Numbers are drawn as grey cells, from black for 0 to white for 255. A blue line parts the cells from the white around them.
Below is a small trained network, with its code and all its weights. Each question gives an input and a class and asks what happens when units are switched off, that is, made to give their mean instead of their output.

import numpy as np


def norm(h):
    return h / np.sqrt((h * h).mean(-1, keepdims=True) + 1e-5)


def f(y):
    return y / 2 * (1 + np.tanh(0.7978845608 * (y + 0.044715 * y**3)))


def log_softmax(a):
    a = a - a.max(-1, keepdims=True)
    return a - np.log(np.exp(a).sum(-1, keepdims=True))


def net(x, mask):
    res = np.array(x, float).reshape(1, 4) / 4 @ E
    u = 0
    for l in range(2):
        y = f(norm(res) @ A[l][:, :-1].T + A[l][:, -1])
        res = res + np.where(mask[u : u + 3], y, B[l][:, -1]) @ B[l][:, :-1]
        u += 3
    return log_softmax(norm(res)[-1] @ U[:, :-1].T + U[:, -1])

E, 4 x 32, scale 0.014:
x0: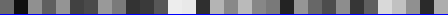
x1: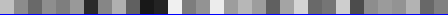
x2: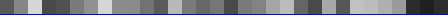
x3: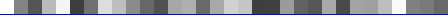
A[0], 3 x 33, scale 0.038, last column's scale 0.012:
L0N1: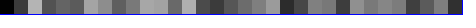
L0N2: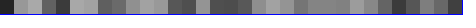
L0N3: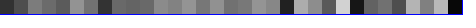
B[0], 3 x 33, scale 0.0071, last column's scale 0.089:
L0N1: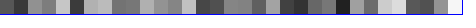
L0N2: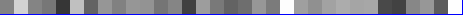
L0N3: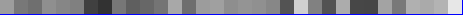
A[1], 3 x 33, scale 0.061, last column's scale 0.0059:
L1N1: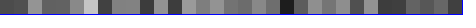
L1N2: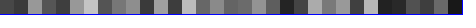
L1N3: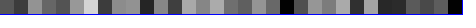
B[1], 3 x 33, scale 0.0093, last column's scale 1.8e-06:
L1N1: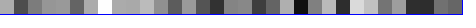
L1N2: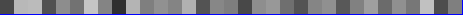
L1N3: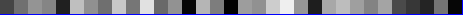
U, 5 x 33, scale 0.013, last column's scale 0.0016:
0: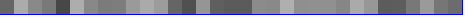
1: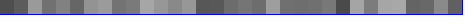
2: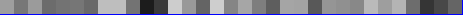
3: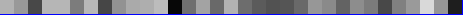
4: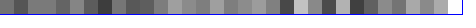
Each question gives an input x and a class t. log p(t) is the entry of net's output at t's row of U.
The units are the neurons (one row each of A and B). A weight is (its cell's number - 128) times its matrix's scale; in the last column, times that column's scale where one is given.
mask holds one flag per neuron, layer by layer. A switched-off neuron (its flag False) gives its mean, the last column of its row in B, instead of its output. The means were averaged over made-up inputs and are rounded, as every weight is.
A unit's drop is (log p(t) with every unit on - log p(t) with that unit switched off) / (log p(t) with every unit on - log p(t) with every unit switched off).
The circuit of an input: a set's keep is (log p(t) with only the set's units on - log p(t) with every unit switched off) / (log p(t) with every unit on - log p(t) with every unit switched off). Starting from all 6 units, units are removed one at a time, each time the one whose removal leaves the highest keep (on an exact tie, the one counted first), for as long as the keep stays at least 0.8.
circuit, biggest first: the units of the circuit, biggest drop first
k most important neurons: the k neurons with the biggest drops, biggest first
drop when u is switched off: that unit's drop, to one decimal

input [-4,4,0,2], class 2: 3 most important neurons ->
[L0N3, L0N1, L0N2]
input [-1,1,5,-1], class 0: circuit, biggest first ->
[L0N2]
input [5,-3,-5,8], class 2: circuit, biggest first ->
[L0N3, L0N1, L0N2]
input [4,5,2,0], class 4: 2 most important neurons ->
[L0N1, L0N2]
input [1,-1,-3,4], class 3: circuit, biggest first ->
[L0N3, L0N2, L0N1]
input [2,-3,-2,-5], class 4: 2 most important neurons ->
[L0N3, L0N2]
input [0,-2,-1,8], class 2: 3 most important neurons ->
[L0N1, L0N3, L0N2]
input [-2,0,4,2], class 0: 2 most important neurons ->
[L0N1, L0N3]
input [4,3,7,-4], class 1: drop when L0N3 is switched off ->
0.0
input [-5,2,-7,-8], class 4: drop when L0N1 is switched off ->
-0.1
